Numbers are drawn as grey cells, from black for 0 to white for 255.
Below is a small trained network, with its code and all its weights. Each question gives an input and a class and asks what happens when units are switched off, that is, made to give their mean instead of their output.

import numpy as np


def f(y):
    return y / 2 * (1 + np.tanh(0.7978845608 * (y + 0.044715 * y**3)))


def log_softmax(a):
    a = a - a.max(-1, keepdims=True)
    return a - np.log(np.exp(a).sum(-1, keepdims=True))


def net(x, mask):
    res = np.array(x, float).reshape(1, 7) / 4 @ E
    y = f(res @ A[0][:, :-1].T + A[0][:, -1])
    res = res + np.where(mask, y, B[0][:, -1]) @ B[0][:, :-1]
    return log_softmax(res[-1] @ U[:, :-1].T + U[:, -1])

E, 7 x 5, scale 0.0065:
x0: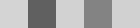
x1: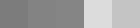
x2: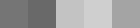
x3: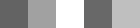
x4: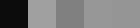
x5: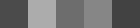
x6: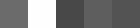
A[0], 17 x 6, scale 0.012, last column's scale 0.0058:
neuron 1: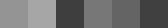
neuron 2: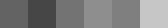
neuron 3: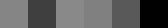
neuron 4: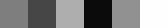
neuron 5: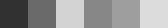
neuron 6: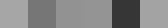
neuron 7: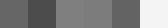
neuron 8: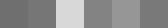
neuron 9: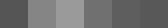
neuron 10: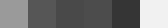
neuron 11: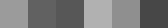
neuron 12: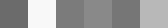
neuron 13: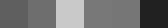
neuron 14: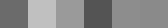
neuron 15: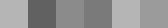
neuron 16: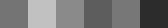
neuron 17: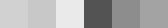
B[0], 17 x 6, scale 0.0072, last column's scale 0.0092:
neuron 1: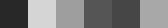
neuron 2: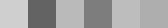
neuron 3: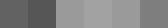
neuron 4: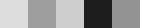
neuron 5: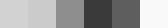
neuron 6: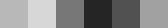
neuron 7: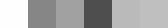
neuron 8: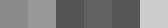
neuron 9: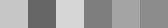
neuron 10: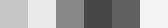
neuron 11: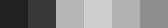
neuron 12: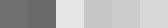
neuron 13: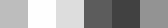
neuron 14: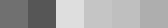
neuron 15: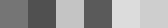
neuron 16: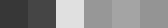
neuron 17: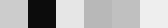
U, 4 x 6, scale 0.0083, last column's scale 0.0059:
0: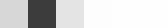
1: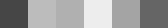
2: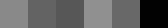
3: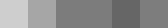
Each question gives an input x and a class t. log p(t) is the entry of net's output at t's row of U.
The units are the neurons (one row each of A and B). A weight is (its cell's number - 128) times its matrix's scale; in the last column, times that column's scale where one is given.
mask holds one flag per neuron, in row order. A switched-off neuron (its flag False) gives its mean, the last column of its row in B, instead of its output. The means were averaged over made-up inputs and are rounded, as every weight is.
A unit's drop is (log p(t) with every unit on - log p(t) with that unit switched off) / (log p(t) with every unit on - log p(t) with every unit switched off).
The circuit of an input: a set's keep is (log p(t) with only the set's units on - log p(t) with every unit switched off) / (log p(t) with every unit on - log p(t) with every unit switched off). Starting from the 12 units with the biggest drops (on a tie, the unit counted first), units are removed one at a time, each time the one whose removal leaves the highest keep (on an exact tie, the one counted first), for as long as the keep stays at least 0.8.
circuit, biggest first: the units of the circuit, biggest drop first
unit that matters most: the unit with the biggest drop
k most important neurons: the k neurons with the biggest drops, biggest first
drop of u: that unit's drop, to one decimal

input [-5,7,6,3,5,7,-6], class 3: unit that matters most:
neuron 5
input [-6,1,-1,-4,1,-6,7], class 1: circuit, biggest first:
neuron 12; neuron 4; neuron 1
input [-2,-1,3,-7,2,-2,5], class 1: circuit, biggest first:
neuron 4; neuron 1
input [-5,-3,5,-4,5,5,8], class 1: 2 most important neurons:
neuron 1; neuron 17
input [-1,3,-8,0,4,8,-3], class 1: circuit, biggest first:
neuron 17; neuron 4
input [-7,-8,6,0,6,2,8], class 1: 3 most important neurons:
neuron 17; neuron 1; neuron 4
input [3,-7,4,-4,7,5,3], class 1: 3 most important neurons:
neuron 17; neuron 4; neuron 15
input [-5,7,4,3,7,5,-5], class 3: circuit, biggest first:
neuron 5; neuron 17
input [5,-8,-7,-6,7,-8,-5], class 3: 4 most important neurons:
neuron 17; neuron 10; neuron 12; neuron 14
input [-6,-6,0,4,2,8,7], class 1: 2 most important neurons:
neuron 17; neuron 1
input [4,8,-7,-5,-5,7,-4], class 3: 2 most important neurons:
neuron 17; neuron 12
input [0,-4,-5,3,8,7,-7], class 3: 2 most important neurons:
neuron 17; neuron 5
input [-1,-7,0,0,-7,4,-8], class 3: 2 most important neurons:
neuron 10; neuron 6
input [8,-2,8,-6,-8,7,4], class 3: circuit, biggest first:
neuron 6
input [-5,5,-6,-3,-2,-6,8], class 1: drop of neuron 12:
0.3
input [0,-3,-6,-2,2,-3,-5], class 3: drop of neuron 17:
0.3
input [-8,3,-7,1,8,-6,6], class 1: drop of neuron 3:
0.0
